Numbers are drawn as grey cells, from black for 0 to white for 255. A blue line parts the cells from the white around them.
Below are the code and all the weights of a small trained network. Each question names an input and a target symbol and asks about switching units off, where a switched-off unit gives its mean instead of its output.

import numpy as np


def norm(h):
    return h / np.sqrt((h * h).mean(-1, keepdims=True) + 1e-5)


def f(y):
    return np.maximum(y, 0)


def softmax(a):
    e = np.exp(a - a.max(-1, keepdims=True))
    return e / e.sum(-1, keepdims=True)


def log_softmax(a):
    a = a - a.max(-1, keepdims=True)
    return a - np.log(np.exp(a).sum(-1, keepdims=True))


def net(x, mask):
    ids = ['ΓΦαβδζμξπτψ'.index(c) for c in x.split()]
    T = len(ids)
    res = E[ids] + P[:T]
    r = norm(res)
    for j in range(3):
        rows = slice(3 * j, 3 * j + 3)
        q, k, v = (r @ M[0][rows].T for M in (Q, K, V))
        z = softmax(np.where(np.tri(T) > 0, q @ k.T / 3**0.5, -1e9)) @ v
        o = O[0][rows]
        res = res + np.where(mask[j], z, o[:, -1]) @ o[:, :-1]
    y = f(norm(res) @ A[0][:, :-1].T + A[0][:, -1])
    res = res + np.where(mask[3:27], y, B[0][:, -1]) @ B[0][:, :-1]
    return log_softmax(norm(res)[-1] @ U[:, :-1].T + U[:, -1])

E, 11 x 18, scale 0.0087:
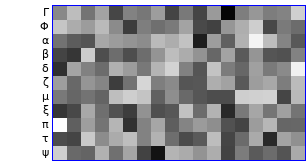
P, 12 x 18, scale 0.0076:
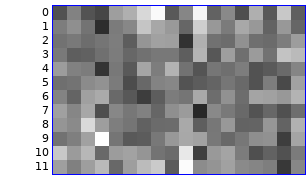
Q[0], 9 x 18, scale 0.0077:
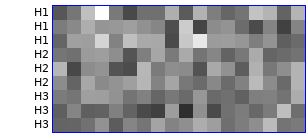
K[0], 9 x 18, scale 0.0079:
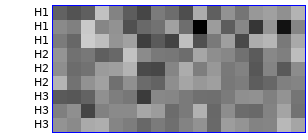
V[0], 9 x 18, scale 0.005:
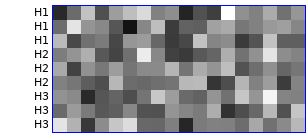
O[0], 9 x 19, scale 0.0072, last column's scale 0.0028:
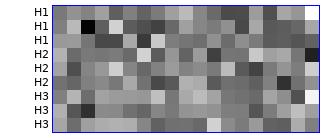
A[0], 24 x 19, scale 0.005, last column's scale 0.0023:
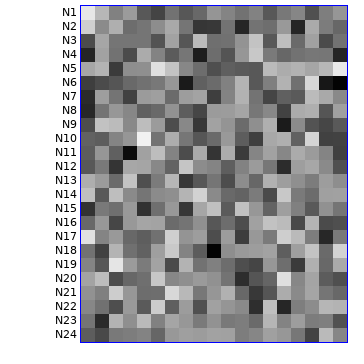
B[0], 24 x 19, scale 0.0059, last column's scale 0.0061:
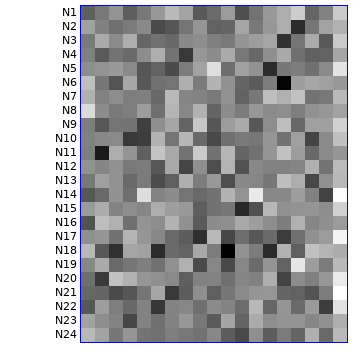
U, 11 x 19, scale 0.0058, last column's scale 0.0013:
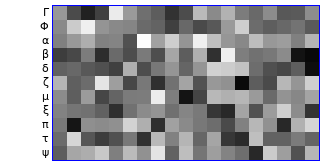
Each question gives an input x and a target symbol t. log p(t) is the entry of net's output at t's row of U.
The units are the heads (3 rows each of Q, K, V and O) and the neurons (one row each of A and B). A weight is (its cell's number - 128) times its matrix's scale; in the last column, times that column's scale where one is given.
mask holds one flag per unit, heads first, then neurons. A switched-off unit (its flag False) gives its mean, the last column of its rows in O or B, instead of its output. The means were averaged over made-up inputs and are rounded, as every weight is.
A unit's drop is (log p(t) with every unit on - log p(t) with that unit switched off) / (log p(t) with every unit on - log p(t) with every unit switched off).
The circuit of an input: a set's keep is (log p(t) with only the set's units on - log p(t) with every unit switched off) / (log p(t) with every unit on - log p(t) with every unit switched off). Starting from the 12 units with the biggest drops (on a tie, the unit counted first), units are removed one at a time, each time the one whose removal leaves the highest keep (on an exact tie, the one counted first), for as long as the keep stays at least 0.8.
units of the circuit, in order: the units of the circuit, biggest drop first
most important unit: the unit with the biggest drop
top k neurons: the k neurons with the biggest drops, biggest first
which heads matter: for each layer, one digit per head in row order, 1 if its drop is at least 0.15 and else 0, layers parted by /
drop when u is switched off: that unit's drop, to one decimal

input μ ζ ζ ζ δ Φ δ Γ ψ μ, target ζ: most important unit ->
H3
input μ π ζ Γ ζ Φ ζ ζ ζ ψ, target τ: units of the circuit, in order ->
(H1 N20)
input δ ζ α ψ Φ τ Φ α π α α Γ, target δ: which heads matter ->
110
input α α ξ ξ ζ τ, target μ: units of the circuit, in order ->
(H2 N10)
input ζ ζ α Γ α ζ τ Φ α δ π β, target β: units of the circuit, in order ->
(H3 N14)
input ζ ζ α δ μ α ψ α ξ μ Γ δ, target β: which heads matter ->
101
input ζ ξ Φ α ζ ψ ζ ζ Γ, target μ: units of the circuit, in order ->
(H1 N17)
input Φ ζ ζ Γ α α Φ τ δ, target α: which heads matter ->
000
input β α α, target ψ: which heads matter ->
001
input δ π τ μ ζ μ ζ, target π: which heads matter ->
110
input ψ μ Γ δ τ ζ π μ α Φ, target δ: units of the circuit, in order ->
(H1 H2 N9)
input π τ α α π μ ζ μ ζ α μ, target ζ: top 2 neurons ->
(N5 N1)
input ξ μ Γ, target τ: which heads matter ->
010
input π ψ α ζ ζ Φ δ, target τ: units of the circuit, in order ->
(H1)
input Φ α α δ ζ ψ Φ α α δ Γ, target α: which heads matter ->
100
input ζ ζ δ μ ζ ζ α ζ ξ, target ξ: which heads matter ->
010
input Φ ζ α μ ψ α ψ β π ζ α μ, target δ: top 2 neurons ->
(N9 N14)
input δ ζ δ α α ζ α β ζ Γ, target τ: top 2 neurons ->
(N5 N13)
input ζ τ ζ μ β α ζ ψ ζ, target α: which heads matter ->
011
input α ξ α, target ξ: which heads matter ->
111
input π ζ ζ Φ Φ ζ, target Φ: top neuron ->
(N3)
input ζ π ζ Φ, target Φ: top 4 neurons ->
(N16 N20 N10 N1)
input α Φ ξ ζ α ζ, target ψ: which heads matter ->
111
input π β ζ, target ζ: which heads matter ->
010
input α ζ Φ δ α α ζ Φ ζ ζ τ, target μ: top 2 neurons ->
(N10 N23)
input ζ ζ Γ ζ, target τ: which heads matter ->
110
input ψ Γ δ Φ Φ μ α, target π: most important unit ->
H2
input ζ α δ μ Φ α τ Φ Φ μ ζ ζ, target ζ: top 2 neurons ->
(N17 N18)
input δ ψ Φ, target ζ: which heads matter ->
111
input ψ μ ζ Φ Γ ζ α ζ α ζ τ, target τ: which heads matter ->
110
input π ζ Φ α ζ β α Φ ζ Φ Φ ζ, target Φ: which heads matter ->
011
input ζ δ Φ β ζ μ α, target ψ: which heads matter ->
011
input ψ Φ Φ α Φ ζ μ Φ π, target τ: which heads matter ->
110
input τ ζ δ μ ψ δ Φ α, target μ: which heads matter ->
110
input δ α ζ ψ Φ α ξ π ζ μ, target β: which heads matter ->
011
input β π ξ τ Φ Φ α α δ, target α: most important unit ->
N17
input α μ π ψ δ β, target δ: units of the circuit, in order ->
(H2 N9)
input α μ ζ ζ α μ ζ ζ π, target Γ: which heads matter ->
010
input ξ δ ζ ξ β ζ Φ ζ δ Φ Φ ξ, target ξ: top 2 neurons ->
(N6 N15)
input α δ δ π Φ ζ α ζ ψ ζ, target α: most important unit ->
N17
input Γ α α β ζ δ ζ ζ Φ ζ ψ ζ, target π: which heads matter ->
111
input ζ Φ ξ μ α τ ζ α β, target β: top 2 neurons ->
(N14 N21)
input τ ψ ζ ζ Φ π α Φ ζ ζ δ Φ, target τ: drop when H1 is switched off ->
0.5
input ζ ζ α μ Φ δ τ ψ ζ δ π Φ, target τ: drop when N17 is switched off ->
0.1
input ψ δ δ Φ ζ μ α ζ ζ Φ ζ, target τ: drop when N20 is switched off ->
0.1
